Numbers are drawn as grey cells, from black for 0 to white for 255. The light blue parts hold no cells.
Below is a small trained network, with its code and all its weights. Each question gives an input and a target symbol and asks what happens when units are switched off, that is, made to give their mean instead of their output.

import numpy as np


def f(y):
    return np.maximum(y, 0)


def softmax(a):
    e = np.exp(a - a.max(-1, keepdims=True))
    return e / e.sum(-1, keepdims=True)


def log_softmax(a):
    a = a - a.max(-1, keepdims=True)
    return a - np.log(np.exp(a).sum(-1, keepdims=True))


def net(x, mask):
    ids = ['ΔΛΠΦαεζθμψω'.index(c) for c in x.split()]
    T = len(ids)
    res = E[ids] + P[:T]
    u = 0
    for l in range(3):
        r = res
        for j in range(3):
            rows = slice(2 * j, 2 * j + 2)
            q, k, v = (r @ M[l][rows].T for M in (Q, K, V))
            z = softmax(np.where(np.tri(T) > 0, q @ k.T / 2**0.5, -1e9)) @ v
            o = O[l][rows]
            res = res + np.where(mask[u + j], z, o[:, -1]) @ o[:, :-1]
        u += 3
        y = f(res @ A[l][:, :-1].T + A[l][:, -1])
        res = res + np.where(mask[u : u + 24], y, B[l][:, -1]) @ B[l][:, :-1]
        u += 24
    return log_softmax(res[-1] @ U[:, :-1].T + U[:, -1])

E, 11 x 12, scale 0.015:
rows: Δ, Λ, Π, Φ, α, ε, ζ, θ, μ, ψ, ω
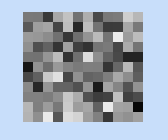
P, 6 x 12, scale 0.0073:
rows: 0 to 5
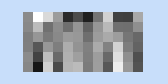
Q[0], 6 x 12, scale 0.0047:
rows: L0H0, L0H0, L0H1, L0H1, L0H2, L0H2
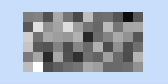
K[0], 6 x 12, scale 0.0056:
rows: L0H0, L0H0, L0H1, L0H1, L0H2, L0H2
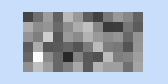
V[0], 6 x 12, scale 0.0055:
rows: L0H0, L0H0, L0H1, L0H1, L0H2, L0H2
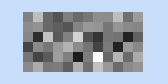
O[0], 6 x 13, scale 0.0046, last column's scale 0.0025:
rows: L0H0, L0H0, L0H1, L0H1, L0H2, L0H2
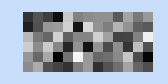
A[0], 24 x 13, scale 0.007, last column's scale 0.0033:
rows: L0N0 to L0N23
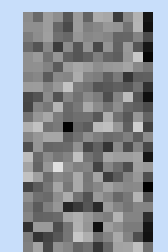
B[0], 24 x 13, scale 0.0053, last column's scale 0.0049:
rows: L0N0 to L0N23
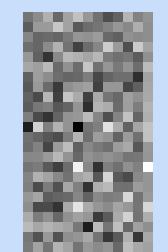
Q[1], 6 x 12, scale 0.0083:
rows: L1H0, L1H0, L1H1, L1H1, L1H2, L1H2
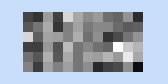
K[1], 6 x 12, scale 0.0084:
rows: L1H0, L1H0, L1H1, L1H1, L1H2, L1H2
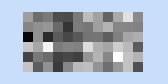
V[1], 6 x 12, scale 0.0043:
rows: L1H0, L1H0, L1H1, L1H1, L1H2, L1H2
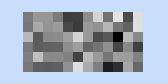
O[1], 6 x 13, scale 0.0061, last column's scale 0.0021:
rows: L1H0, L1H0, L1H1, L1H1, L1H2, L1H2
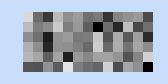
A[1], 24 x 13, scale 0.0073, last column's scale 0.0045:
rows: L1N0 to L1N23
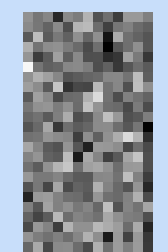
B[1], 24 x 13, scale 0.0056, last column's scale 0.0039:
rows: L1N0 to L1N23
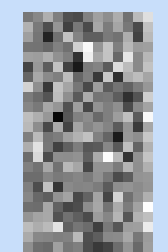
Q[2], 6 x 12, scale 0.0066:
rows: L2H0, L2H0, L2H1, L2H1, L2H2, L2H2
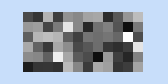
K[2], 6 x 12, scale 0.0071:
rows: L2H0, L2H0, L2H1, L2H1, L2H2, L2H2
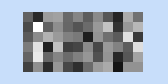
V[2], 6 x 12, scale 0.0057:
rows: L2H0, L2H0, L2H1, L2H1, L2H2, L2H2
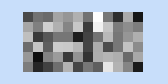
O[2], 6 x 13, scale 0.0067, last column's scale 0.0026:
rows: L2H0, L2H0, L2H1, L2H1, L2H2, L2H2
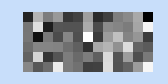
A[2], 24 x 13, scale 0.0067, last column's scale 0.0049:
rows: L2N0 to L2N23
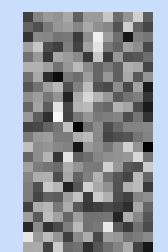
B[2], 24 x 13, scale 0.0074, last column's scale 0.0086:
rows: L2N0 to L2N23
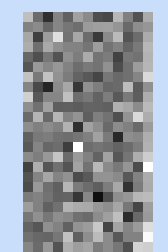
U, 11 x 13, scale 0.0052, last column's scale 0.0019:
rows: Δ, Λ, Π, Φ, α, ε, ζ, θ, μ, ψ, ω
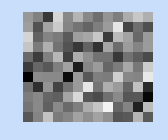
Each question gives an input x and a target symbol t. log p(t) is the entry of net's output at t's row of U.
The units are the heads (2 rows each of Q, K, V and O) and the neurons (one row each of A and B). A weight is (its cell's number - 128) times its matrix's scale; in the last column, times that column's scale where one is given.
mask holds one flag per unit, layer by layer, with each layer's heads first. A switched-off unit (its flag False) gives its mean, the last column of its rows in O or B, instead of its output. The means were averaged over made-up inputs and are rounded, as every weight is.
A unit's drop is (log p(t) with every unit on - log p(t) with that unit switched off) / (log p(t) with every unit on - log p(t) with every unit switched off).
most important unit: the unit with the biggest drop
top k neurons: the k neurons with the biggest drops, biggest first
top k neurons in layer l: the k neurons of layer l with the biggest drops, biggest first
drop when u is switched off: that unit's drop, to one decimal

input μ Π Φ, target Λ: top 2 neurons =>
[L2N20, L2N17]
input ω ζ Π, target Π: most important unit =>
L2H2
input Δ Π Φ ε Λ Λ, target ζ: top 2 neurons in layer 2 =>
[L2N13, L2N17]
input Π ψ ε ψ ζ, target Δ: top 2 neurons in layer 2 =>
[L2N10, L2N23]
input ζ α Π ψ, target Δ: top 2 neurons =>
[L2N10, L0N11]
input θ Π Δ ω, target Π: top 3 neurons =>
[L0N11, L1N5, L2N9]
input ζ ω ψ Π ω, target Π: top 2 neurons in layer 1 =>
[L1N5, L1N1]
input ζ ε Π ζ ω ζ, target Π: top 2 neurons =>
[L0N11, L1N4]
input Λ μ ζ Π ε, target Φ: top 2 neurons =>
[L1N13, L0N8]
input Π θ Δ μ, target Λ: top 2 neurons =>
[L2N20, L1N5]
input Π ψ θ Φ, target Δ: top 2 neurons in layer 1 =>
[L1N7, L1N3]
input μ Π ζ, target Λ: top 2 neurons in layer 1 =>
[L1N10, L1N4]
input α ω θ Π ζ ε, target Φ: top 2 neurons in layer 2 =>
[L2N6, L2N9]
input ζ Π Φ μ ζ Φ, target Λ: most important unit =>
L1H0
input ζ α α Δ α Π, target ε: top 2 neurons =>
[L2N7, L0N11]
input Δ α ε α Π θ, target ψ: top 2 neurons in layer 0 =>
[L0N11, L0N15]
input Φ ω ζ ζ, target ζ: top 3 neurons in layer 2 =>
[L2N21, L2N22, L2N8]
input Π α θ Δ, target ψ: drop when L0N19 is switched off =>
0.1
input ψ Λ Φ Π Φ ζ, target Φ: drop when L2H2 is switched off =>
0.4
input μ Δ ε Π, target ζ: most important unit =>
L0H1
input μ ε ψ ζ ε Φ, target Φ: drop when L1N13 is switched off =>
0.2
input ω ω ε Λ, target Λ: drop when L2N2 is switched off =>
0.3
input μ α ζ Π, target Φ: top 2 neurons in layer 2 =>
[L2N6, L2N8]
